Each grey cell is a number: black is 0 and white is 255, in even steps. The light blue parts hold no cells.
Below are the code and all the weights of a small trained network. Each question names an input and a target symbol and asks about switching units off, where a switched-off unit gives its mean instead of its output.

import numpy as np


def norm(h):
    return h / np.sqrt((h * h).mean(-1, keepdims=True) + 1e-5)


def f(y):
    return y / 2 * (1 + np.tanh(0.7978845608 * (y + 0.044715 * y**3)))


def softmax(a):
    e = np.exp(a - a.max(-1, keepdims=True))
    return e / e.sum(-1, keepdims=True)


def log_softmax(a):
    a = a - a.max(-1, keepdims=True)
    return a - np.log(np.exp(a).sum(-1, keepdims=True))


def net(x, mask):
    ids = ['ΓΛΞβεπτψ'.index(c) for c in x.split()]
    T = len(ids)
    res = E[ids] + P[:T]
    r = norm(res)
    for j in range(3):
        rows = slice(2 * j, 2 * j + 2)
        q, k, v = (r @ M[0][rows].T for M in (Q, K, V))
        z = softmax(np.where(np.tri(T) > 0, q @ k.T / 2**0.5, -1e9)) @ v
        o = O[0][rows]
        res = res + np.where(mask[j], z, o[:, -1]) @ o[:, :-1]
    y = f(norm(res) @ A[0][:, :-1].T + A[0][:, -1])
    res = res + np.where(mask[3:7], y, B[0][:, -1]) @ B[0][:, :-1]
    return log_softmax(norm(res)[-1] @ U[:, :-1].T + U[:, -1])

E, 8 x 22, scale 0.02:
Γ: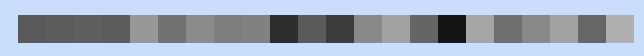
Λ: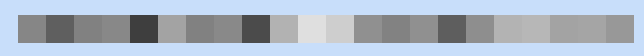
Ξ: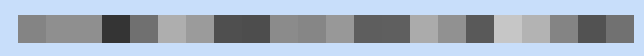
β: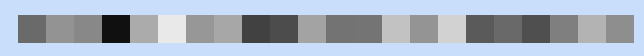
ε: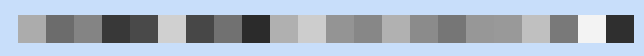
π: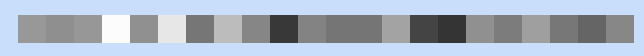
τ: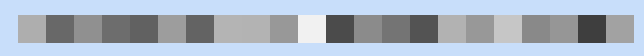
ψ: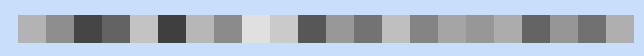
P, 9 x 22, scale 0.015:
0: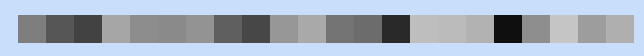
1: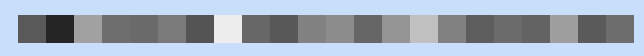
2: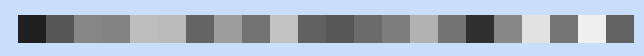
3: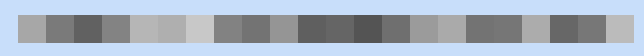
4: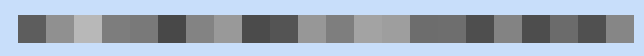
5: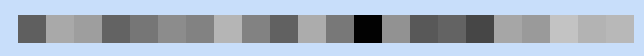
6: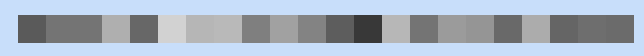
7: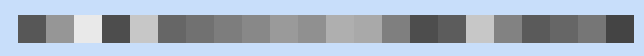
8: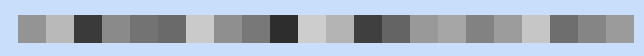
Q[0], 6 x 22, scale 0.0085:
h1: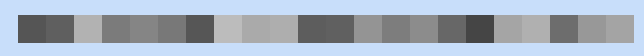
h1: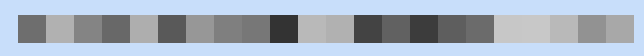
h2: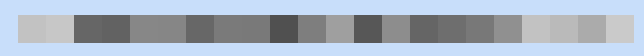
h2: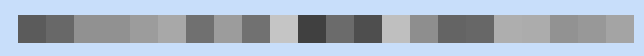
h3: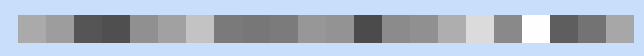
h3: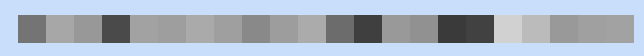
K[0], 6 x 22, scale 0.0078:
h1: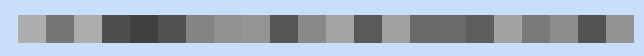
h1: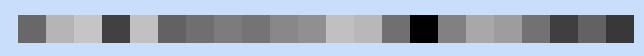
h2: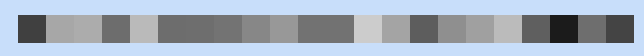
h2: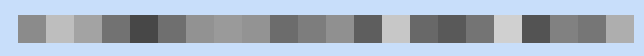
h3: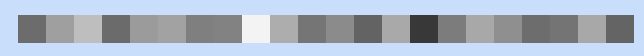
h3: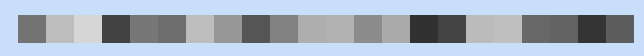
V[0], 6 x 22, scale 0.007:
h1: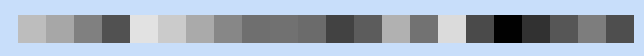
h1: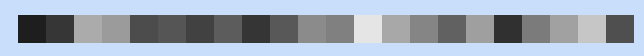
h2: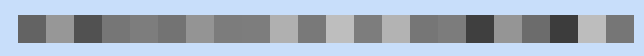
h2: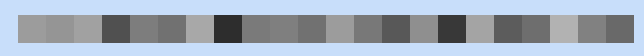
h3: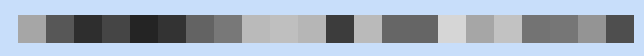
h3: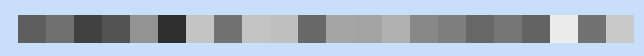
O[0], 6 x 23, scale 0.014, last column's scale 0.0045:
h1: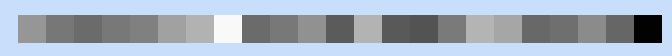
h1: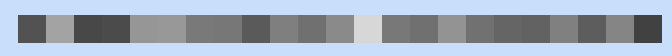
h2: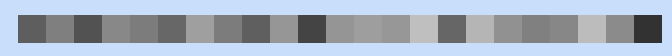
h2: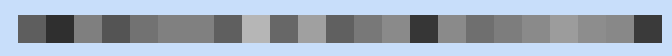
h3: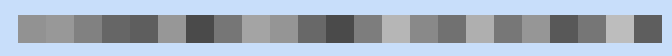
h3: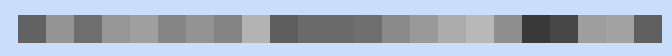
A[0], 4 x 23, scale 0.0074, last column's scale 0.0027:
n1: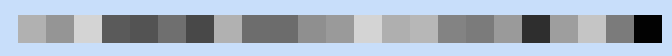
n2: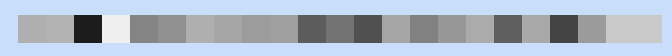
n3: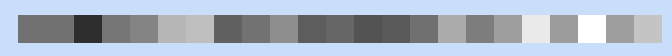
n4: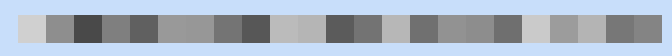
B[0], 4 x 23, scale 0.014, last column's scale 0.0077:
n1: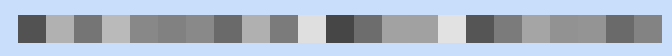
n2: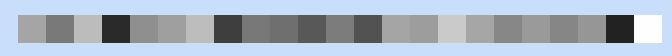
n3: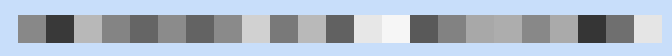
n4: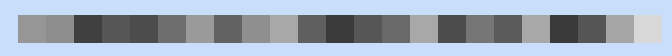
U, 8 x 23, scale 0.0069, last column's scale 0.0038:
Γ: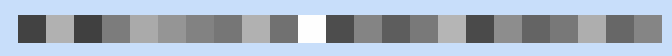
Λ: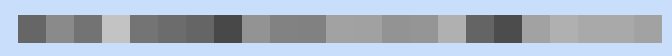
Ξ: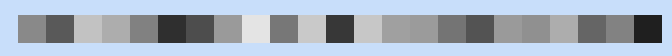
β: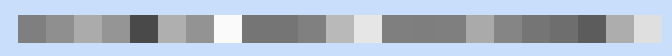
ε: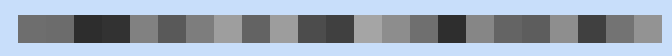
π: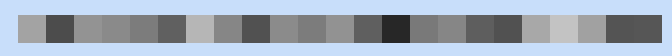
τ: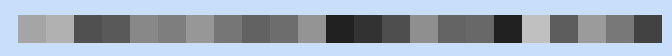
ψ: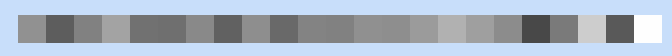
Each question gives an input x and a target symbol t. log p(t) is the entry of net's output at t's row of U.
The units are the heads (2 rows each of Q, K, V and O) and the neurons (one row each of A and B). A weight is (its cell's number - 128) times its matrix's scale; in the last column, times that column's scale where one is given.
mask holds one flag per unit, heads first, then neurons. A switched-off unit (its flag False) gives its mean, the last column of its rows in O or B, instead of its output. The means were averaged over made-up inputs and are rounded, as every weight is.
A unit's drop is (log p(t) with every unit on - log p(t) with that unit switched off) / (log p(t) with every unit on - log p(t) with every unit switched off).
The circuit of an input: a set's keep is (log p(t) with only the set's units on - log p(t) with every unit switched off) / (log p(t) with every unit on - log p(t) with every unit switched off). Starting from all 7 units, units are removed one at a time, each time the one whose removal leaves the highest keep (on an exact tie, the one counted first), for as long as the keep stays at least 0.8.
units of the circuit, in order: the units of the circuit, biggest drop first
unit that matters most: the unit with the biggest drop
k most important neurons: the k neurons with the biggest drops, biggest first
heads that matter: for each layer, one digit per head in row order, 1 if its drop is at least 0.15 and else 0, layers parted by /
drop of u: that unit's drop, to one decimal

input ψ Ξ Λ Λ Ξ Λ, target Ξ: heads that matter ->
010
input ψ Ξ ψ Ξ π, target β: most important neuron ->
[n2]
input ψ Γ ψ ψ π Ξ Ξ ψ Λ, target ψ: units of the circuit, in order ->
[h3, n2]
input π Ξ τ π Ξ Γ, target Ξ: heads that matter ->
010
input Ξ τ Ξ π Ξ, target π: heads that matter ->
001
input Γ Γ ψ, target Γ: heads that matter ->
111
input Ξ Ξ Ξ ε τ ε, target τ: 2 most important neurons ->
[n4, n3]
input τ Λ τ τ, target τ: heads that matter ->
000
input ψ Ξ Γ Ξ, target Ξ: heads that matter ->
000
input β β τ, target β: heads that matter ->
100
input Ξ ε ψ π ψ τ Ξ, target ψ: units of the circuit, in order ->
[h3, n2]
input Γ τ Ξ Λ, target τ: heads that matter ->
010
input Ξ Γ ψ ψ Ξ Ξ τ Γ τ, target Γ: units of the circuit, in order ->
[h1, h3]
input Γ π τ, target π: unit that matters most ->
h3
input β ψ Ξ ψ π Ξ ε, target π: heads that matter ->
001
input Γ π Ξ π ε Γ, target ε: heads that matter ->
100
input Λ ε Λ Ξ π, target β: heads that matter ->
100
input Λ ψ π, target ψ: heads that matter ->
001
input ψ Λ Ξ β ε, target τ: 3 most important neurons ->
[n4, n1, n3]
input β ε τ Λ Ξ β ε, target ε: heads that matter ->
000
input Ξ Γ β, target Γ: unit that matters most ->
h1
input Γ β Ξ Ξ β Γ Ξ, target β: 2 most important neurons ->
[n2, n3]
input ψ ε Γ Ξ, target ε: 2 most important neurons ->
[n4, n3]
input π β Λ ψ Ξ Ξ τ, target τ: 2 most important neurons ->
[n4, n3]
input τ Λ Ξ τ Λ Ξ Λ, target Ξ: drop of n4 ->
-0.1
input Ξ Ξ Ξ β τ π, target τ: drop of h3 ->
0.4
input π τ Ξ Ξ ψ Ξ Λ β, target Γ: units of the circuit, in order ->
[n1]
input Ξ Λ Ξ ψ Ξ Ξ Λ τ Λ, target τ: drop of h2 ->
0.1
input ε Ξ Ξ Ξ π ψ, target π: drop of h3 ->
0.6
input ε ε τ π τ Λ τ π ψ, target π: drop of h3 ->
0.7
